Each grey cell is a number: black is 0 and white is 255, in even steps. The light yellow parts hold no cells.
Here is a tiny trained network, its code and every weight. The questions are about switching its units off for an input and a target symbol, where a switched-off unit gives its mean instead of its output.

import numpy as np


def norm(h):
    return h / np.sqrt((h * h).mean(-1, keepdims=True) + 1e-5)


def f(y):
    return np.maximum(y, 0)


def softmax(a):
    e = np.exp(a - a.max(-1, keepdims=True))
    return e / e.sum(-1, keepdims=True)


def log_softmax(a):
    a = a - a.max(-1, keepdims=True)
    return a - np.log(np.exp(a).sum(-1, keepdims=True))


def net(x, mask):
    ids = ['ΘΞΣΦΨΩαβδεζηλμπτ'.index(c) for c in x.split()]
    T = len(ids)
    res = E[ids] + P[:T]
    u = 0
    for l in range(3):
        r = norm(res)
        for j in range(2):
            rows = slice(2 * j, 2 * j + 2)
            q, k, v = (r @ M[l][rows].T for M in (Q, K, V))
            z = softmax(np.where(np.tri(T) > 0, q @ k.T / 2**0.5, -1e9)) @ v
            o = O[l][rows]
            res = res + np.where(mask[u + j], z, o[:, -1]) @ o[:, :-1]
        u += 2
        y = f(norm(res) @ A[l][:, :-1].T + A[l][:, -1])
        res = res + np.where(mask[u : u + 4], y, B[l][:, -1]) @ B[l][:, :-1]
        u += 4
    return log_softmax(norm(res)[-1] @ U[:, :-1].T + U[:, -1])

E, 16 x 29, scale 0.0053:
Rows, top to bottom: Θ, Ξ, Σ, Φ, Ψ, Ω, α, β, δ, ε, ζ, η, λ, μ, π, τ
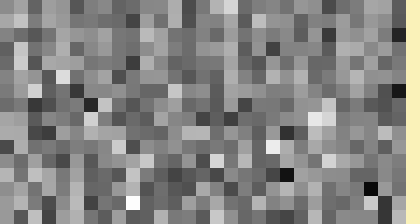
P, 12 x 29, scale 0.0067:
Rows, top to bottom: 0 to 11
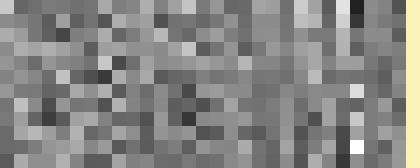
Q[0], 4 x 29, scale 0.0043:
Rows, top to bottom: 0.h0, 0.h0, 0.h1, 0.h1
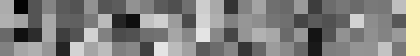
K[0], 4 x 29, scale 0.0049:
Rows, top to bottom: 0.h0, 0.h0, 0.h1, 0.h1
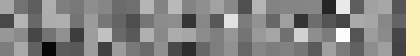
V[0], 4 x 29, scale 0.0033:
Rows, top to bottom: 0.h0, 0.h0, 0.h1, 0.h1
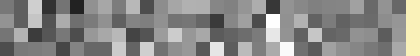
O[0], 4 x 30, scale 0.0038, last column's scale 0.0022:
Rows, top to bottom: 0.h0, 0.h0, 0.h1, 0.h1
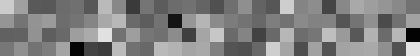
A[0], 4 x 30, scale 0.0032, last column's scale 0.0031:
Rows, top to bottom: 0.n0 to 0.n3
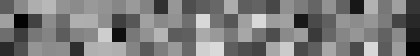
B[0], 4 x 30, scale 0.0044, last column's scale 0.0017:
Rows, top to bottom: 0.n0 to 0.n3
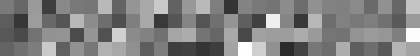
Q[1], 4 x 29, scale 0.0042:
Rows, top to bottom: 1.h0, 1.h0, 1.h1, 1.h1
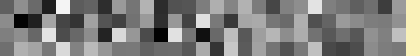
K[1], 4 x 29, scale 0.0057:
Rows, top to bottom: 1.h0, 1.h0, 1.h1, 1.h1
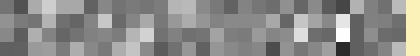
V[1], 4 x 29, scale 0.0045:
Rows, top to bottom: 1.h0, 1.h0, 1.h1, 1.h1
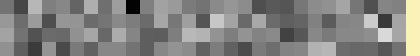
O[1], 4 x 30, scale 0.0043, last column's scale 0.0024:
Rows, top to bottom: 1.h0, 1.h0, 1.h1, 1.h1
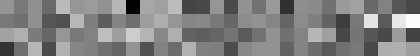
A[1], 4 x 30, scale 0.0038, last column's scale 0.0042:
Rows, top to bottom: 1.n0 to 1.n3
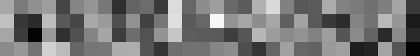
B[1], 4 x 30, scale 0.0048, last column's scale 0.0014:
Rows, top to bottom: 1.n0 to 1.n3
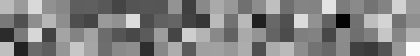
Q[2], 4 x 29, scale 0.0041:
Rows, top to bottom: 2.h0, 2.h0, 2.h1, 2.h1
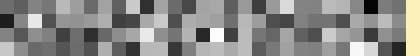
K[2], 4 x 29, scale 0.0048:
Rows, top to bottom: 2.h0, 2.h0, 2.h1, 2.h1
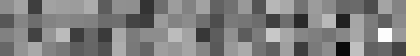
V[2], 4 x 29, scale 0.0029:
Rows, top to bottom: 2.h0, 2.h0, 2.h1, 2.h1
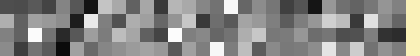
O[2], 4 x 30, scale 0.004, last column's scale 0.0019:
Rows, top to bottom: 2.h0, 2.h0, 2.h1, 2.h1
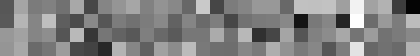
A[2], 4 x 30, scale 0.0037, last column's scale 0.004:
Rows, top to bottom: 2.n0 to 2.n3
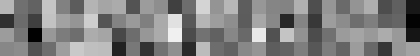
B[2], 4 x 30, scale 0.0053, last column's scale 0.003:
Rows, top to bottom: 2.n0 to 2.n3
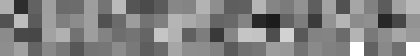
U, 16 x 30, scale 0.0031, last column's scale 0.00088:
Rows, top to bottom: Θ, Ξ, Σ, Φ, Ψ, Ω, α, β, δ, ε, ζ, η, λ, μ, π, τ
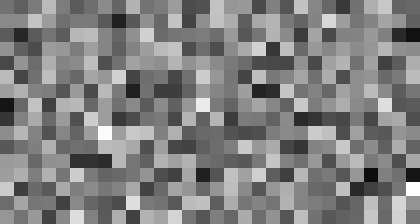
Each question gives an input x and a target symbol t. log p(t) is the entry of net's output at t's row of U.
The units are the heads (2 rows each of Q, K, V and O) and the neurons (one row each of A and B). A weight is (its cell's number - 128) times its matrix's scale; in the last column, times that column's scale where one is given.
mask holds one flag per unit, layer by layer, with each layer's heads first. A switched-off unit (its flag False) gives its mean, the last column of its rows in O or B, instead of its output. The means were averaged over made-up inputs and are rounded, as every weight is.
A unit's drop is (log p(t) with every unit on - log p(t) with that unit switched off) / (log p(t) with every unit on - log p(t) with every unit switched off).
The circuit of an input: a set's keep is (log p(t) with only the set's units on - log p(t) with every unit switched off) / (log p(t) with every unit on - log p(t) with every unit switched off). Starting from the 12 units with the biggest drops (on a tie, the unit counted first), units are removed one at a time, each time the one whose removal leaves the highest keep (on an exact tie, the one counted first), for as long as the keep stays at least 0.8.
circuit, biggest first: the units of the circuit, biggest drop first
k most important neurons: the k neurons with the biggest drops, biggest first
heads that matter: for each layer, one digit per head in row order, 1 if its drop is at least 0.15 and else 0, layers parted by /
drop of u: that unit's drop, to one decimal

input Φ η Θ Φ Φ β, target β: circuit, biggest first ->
(0.h1 1.h1 2.h0)
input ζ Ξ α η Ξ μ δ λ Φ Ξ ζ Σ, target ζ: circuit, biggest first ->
(0.h1 0.n3)
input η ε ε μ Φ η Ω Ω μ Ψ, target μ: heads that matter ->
00 / 10 / 00
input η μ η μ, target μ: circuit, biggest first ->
(1.n3 2.h0)
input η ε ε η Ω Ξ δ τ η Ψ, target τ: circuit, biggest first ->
(1.h0)
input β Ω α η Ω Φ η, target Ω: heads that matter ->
00 / 01 / 01
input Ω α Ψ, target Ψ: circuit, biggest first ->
(0.h0 2.n1)
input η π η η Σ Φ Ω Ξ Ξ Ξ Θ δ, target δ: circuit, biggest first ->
(0.h1 2.h0 1.h1)
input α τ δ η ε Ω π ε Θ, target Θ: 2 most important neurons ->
(1.n1 0.n2)
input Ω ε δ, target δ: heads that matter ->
00 / 00 / 10
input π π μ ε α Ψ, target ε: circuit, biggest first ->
(0.h1 0.n0 1.h1)
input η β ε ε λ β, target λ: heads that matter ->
01 / 00 / 00
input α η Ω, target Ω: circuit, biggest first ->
(0.h0 2.n0)
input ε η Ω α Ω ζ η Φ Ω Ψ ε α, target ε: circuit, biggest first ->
(0.n0 0.h1 1.h1)
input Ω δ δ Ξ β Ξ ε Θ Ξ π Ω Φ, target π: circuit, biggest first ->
(1.h0)
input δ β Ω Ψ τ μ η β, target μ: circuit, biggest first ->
(1.h0 1.n3)
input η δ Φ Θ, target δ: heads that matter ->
01 / 00 / 10
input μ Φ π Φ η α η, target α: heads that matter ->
00 / 00 / 01
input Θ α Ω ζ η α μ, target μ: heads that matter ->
00 / 00 / 10
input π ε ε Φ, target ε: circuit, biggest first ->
(0.h1 1.h1 0.n0)
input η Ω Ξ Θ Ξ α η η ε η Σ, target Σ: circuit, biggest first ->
(0.n1)
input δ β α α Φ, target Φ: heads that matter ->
10 / 00 / 00
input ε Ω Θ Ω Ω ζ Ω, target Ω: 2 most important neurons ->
(2.n0 0.n2)
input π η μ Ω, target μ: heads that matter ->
00 / 10 / 00
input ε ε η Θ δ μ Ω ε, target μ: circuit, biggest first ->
(1.h0 1.n3)
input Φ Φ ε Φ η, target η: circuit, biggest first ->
(0.h1 2.h1)
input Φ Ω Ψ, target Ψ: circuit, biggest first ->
(2.n1 0.h0)
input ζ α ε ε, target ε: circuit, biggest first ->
(0.h1 1.h1)
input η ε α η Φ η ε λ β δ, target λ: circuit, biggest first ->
(0.h1)
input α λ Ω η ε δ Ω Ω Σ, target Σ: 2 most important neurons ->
(0.n1 0.n2)
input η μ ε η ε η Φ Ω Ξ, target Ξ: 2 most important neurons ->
(1.n0 0.n1)
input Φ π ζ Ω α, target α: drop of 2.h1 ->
0.7
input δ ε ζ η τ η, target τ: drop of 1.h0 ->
1.0
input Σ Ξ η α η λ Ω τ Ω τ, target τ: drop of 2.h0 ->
0.1
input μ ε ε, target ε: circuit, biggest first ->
(1.h1)
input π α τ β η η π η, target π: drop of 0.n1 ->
0.0
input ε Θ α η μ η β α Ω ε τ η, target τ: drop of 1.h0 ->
0.6
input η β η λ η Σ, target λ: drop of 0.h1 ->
0.9
